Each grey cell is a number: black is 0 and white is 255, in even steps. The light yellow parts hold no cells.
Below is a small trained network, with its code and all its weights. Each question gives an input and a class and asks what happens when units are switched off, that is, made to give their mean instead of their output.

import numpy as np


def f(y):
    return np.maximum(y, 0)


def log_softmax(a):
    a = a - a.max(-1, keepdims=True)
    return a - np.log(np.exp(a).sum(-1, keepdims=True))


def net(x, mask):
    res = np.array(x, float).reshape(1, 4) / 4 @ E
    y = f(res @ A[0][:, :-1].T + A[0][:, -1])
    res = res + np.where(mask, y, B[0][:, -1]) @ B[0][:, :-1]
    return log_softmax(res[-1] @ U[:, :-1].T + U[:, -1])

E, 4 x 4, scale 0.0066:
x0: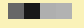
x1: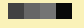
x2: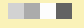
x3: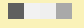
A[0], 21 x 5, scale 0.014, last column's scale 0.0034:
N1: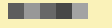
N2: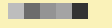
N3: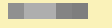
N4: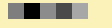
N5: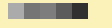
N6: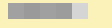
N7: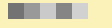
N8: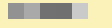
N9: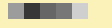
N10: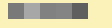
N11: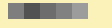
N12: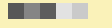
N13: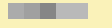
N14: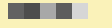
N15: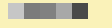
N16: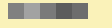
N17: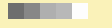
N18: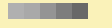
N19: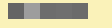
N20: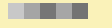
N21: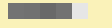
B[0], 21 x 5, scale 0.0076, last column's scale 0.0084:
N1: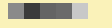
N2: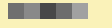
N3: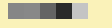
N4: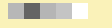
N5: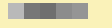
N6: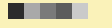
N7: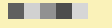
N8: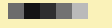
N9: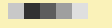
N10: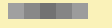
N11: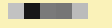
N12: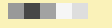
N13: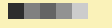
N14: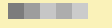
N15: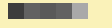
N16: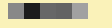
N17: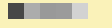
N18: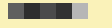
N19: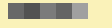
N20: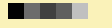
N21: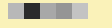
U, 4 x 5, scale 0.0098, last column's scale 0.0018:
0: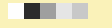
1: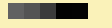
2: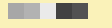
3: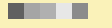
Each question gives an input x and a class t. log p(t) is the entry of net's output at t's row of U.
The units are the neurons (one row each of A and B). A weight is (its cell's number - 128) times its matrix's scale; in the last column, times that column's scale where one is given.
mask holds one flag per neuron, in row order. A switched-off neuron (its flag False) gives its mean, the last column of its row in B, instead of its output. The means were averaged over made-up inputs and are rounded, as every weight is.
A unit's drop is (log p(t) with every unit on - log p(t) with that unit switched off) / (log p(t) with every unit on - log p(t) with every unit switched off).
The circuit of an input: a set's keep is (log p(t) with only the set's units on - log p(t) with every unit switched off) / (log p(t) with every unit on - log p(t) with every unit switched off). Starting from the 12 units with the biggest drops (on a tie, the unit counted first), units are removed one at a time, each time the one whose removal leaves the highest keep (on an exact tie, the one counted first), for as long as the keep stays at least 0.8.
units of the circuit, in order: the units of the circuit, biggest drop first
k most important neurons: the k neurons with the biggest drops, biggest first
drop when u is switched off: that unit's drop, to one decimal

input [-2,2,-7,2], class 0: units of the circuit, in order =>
N12, N20
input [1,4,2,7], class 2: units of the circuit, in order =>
N20, N7
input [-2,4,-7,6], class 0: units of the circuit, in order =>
N20, N6
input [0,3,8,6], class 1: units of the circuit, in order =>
N18, N3
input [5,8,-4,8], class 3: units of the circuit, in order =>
N14
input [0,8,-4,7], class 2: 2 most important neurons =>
N20, N18
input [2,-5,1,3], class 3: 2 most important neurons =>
N17, N12
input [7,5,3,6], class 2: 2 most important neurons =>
N7, N12
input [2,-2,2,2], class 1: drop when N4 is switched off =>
0.5
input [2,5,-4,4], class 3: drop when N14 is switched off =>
0.1
